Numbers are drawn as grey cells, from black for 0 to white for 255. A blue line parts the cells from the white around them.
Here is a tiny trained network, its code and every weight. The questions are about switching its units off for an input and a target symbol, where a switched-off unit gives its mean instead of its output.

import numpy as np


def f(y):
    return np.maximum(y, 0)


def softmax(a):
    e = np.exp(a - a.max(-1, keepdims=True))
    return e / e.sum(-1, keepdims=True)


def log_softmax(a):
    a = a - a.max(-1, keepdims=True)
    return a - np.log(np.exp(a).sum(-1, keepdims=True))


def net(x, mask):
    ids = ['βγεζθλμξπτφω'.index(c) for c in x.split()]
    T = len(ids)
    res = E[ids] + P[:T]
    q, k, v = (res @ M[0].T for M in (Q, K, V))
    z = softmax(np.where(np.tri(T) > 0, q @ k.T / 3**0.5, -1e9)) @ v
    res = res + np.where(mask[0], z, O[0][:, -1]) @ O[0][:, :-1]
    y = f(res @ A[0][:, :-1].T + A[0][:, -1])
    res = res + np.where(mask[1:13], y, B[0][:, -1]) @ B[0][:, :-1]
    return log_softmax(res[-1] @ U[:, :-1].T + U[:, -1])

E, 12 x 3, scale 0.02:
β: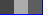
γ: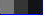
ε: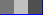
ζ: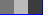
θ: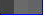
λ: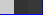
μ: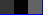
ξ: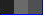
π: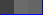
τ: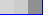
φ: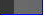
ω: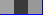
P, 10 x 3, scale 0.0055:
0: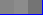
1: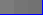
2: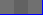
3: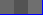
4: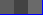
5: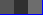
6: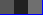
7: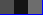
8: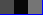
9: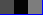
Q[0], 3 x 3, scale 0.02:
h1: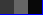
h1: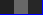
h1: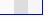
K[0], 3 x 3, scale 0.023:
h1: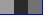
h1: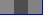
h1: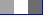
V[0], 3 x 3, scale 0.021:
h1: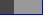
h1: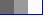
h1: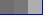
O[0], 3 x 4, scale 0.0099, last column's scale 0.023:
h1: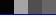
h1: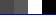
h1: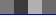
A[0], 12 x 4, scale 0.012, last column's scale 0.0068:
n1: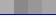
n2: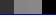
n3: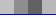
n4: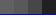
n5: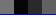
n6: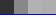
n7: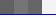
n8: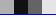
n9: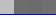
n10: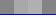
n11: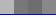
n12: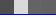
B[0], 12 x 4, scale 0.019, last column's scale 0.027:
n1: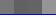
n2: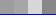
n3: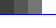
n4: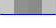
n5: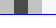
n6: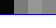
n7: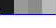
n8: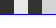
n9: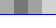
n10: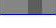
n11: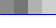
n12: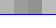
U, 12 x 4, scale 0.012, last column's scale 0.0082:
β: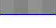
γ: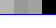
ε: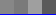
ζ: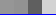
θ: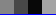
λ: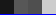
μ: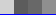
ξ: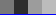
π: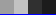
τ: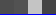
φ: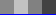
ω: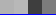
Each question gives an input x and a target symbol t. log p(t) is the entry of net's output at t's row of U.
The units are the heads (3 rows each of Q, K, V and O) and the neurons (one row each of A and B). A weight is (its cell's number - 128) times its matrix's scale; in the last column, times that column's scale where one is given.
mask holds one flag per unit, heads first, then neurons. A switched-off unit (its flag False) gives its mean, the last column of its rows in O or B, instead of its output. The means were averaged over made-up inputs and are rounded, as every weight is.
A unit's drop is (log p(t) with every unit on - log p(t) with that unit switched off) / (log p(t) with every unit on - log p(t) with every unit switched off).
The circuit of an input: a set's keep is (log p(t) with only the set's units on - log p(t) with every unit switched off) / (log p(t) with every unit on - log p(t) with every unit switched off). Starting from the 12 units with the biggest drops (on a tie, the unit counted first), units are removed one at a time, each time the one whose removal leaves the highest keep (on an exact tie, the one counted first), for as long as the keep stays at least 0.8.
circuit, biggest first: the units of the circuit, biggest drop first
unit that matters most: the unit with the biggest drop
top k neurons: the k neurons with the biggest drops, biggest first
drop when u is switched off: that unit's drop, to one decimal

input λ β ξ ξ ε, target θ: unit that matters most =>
n3
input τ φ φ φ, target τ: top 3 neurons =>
n8, n6, n7
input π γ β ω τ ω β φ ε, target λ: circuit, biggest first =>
n5, h1
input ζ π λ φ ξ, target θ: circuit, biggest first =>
n3, h1
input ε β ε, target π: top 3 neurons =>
n5, n3, n12
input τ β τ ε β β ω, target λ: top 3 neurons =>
n8, n4, n12
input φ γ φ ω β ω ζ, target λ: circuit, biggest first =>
h1, n5
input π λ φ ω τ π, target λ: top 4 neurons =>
n4, n12, n9, n5
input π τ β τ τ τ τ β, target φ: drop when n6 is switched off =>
0.1
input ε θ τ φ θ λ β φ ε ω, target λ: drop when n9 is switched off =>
0.1
